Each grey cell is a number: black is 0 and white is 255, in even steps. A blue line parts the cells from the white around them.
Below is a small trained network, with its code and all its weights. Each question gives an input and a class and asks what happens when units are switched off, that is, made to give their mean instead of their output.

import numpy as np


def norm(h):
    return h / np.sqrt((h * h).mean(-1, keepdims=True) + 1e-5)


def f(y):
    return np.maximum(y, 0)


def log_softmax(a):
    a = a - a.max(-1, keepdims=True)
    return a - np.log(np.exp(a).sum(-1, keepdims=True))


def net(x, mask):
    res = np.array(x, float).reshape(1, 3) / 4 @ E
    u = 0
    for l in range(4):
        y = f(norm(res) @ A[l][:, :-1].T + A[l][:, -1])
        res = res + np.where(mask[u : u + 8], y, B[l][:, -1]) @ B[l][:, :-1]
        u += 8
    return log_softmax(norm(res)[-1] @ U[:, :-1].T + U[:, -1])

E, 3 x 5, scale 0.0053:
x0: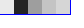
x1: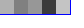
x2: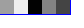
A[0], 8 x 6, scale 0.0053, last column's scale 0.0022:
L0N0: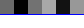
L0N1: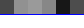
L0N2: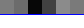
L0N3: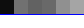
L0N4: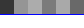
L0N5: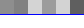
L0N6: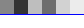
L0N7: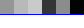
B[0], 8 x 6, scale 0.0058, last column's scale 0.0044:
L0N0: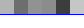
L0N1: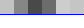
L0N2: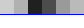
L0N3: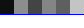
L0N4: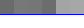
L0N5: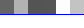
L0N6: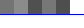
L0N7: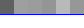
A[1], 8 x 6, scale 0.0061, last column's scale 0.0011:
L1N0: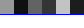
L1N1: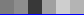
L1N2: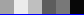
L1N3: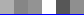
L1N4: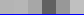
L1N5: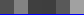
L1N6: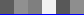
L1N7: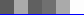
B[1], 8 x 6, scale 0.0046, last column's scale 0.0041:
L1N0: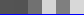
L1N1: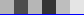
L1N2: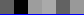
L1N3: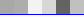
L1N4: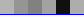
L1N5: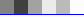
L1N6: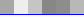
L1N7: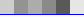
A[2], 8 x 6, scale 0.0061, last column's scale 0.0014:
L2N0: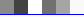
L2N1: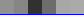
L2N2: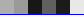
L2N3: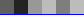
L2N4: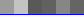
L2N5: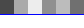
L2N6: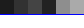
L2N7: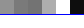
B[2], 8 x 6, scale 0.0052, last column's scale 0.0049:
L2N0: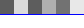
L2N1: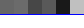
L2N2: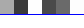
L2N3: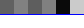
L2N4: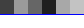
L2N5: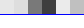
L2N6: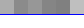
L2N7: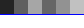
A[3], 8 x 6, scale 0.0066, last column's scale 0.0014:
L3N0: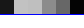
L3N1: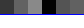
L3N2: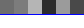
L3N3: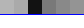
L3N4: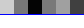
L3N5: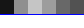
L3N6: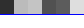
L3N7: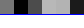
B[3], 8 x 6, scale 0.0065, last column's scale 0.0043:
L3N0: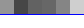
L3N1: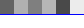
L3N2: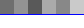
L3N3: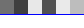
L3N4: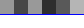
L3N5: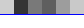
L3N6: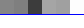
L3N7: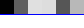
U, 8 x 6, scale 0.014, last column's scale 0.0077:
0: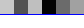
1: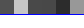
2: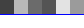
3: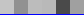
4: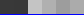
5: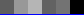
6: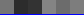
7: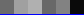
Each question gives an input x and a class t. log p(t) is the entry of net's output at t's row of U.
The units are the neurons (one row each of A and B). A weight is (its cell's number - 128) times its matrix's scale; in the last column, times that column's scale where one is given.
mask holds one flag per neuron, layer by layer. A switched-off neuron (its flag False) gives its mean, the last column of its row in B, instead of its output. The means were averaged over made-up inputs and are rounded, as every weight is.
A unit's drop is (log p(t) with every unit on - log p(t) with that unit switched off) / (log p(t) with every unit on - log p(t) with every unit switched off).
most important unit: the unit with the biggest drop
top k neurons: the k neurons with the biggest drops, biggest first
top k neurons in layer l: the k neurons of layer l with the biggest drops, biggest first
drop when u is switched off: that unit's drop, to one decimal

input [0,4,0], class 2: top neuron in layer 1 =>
(L1N1)
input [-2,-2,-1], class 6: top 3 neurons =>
(L1N5, L2N3, L0N2)
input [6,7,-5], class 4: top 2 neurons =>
(L1N0, L3N7)
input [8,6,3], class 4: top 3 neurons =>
(L3N7, L1N0, L2N7)
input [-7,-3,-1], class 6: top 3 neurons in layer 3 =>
(L3N5, L3N0, L3N6)
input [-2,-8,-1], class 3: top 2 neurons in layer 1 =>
(L1N6, L1N3)
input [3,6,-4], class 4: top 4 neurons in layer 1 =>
(L1N0, L1N6, L1N3, L1N4)
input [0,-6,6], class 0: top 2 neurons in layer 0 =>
(L0N2, L0N1)
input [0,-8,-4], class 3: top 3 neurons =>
(L1N6, L1N3, L0N0)
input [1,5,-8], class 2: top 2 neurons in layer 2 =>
(L2N5, L2N0)
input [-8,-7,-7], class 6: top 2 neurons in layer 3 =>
(L3N5, L3N0)
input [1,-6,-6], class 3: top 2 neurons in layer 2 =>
(L2N4, L2N7)
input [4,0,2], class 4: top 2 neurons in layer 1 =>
(L1N6, L1N7)
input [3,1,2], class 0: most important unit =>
L1N5
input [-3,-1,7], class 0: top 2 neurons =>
(L0N2, L3N3)
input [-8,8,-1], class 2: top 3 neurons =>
(L0N7, L1N5, L0N6)
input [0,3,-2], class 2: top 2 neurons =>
(L0N5, L2N7)
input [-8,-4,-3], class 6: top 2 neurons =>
(L3N5, L1N5)
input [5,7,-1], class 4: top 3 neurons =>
(L1N0, L3N7, L2N7)
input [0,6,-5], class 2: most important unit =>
L0N5
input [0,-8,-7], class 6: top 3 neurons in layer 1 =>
(L1N7, L1N5, L1N4)
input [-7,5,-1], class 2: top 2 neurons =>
(L1N5, L0N7)
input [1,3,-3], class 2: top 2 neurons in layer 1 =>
(L1N5, L1N1)
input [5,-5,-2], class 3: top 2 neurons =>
(L1N3, L0N0)
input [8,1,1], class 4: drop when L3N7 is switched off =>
0.2
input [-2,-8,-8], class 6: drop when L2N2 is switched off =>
0.1
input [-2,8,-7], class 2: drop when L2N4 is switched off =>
0.0
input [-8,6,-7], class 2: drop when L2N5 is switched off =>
0.1
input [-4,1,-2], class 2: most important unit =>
L2N5
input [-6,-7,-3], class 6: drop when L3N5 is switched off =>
0.2
